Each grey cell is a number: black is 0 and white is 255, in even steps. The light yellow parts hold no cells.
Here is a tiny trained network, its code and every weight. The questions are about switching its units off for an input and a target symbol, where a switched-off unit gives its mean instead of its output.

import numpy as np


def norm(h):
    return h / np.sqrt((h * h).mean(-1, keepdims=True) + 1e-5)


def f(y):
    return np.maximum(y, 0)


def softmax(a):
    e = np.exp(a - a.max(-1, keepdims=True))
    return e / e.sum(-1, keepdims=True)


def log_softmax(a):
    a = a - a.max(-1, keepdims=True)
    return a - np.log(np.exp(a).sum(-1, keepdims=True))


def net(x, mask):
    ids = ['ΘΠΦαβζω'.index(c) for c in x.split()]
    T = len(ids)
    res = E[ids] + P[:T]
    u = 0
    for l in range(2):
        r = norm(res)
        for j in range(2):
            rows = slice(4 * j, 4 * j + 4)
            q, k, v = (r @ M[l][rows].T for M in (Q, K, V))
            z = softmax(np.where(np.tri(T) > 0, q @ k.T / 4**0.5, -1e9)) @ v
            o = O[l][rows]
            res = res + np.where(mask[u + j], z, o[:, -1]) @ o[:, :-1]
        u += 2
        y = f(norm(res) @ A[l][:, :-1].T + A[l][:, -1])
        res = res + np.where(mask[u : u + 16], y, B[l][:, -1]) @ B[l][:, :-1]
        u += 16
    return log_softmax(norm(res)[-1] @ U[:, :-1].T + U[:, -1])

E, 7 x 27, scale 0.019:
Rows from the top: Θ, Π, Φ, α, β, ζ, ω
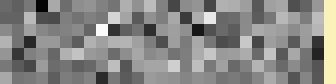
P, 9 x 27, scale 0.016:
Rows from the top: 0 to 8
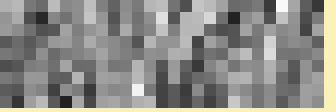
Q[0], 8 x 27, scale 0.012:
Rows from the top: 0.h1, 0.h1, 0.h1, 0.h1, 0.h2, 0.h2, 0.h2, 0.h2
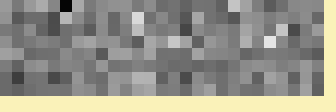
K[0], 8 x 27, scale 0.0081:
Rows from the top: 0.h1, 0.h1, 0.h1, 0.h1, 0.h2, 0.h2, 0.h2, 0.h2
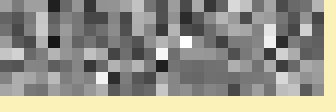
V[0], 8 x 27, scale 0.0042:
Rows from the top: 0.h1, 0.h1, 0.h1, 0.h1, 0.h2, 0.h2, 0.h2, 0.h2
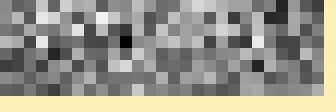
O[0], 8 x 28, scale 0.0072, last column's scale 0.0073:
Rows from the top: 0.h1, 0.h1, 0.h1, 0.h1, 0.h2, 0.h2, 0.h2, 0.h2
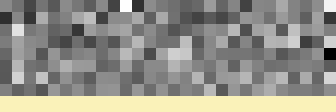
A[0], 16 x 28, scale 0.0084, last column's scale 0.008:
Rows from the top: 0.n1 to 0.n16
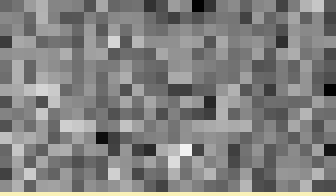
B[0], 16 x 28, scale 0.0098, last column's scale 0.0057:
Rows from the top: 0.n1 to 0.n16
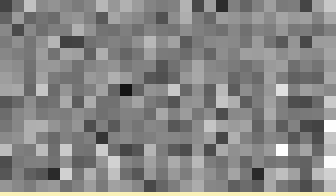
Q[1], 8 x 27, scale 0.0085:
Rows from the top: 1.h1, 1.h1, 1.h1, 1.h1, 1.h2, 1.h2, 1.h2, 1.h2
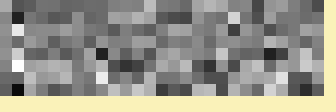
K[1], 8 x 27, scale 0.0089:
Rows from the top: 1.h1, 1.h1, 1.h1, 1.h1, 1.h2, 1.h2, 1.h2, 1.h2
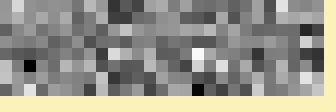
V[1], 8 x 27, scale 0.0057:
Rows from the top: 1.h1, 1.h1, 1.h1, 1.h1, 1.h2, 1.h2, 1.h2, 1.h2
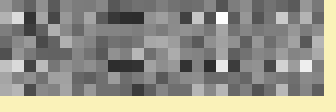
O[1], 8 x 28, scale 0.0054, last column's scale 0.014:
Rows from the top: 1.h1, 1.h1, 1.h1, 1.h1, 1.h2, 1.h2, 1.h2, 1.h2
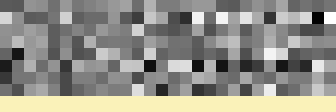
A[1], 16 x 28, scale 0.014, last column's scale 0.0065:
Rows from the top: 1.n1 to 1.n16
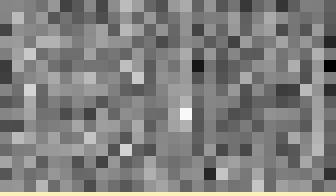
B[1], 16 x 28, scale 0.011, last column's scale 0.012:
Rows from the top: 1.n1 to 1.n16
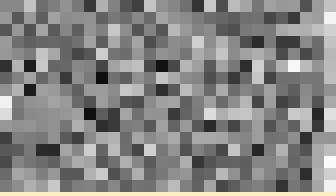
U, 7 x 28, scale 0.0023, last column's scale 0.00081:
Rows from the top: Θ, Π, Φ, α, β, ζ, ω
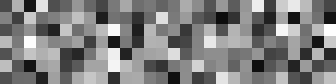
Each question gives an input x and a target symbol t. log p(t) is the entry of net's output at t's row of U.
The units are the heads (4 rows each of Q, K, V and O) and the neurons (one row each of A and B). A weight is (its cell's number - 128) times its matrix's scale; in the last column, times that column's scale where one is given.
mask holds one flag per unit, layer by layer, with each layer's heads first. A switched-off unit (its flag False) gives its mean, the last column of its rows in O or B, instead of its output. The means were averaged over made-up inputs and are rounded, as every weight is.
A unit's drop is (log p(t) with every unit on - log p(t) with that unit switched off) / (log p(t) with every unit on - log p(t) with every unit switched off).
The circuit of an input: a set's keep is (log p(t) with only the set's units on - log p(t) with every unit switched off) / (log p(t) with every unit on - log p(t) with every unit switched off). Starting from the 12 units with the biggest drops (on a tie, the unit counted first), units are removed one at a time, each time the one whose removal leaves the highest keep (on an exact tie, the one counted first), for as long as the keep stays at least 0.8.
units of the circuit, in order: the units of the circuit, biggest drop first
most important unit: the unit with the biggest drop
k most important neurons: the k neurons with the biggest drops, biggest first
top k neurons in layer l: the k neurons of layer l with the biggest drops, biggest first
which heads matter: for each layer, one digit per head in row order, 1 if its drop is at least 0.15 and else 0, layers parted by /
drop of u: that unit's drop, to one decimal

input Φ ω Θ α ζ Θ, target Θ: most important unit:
1.h2
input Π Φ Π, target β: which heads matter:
10 / 01
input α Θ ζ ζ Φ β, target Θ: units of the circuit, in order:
1.h1, 0.h1, 1.n6
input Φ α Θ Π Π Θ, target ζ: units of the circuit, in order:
0.h1, 1.n8
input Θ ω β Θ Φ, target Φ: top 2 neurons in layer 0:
0.n1, 0.n13
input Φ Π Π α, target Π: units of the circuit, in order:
0.h1, 1.h2, 1.n11
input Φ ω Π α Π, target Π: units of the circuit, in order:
1.h2, 1.n11
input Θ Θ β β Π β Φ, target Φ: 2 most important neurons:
0.n1, 1.n13
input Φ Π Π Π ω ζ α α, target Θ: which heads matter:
10 / 01
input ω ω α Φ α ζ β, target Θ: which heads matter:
10 / 00
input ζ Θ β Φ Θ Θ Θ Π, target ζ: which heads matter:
11 / 11
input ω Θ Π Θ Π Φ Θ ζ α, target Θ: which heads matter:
11 / 10
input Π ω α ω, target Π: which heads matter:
00 / 00
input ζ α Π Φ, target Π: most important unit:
0.h1
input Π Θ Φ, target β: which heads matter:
10 / 00
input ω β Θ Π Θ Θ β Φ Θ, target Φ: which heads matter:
11 / 11
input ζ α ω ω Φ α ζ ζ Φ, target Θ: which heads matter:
00 / 00
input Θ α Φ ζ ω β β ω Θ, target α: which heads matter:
10 / 01
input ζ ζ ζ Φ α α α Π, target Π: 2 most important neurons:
1.n11, 0.n13
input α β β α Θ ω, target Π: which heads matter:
00 / 01
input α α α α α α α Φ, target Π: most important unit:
1.h2
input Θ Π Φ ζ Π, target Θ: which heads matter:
10 / 00
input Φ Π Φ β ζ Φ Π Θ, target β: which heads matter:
11 / 00
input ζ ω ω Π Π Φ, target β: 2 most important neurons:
0.n1, 0.n4
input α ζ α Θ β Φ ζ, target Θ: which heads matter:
11 / 10
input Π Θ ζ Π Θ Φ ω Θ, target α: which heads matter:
11 / 10
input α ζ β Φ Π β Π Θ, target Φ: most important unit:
0.h1
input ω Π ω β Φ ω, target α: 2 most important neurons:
1.n10, 0.n13
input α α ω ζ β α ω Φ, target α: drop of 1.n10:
0.2
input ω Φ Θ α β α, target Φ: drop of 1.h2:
1.0
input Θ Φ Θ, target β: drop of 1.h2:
0.7
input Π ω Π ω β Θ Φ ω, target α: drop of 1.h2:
0.1
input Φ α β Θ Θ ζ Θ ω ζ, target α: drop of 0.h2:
0.0
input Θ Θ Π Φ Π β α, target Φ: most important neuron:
0.n13
